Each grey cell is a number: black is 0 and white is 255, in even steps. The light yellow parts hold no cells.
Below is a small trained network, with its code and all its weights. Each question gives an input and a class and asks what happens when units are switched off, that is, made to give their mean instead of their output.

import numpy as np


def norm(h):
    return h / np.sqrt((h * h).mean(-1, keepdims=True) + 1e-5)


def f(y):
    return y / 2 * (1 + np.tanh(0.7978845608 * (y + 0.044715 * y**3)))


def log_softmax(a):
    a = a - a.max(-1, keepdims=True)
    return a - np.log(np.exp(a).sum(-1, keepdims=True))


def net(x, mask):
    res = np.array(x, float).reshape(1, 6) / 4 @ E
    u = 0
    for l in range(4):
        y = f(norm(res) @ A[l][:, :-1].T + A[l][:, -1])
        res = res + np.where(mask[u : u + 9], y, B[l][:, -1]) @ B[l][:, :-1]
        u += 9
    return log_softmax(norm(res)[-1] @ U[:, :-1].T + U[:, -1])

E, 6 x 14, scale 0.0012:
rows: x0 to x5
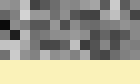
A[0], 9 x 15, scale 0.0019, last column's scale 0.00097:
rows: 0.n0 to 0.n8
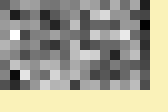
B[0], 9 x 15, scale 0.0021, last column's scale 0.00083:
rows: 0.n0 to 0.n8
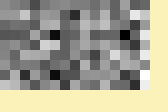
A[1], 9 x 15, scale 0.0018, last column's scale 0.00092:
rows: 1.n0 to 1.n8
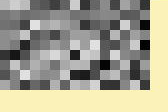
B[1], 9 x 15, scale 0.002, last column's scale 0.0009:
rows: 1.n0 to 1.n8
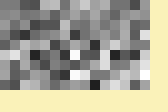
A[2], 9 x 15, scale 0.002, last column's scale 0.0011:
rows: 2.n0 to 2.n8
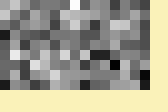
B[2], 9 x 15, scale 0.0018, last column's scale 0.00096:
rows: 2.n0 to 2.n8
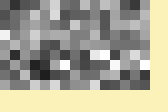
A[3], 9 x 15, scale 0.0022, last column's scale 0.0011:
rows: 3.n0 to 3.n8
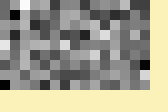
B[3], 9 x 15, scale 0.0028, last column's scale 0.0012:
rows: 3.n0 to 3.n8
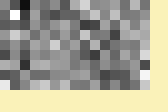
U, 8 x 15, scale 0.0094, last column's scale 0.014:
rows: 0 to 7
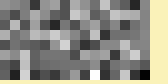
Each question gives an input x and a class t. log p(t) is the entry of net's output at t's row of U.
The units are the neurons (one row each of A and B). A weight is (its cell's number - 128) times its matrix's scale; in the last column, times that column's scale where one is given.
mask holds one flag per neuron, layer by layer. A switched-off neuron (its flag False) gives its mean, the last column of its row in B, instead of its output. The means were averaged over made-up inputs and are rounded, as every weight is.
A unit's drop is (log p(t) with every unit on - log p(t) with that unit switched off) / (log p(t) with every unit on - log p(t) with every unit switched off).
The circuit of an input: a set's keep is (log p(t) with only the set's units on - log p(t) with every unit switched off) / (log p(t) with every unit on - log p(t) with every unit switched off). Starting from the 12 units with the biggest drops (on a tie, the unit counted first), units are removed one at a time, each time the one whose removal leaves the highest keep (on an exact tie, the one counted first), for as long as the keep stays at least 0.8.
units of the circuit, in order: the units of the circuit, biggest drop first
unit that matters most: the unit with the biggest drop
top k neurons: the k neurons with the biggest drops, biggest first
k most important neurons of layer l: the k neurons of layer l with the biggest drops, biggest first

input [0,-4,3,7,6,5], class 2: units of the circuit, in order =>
3.n1
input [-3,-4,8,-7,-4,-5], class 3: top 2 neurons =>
3.n8, 0.n7
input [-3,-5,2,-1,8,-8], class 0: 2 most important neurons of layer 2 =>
2.n5, 2.n0
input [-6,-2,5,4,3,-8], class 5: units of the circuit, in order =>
0.n1, 3.n3
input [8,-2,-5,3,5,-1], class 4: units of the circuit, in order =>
3.n2, 3.n5
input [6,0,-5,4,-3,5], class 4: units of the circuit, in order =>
3.n2, 3.n5
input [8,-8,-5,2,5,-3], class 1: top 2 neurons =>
1.n8, 1.n4
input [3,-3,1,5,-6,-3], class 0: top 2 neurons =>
1.n5, 0.n3
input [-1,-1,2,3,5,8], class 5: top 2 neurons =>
2.n5, 1.n5
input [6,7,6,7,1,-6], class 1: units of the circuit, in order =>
1.n7, 3.n0
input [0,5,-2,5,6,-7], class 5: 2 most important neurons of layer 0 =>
0.n1, 0.n8
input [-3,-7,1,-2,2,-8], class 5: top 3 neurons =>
0.n1, 3.n3, 1.n7
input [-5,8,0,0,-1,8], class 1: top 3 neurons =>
1.n7, 3.n0, 0.n1
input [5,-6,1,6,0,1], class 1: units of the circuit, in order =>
1.n8
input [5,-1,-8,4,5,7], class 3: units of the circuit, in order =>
3.n4, 1.n5
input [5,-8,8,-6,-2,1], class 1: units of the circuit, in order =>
1.n8, 1.n4
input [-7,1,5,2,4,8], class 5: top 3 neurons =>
2.n5, 1.n3, 3.n5
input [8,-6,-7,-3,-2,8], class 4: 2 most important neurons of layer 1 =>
1.n7, 1.n3
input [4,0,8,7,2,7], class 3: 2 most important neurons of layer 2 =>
2.n8, 2.n3
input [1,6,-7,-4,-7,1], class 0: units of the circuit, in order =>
1.n5
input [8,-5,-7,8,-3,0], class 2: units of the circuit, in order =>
3.n1, 0.n7
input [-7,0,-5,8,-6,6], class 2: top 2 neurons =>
3.n1, 0.n7
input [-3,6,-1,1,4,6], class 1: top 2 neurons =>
1.n7, 0.n1
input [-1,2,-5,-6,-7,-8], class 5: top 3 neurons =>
0.n1, 3.n3, 0.n4
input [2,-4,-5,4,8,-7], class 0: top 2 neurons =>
0.n4, 1.n0
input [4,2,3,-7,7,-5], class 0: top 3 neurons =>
1.n0, 0.n7, 0.n4
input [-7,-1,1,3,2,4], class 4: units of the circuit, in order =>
2.n6
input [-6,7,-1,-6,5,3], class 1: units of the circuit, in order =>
1.n7, 3.n0
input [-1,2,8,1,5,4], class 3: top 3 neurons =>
3.n8, 1.n5, 0.n8
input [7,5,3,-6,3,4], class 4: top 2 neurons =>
3.n2, 0.n7
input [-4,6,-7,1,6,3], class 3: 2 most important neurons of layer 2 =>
2.n1, 2.n6
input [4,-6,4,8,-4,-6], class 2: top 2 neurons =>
3.n1, 1.n7
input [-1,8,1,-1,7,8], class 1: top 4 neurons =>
1.n7, 0.n8, 1.n5, 3.n0
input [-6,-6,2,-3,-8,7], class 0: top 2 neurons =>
1.n5, 0.n8
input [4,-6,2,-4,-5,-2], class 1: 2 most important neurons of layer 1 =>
1.n8, 1.n4
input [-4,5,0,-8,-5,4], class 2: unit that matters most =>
0.n3
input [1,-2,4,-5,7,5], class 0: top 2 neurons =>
0.n7, 1.n0
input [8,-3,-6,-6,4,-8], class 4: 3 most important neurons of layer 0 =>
0.n7, 0.n8, 0.n6
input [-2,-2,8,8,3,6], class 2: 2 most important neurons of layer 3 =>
3.n1, 3.n4
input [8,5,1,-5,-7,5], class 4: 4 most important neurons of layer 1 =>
1.n0, 1.n3, 1.n4, 1.n8
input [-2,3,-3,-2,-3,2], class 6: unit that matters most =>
0.n8
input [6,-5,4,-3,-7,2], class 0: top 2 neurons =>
1.n5, 2.n6
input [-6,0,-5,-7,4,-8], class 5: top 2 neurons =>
0.n1, 3.n3
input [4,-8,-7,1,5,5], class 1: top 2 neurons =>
1.n8, 1.n4
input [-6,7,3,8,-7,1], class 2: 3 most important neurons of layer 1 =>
1.n8, 1.n0, 1.n4
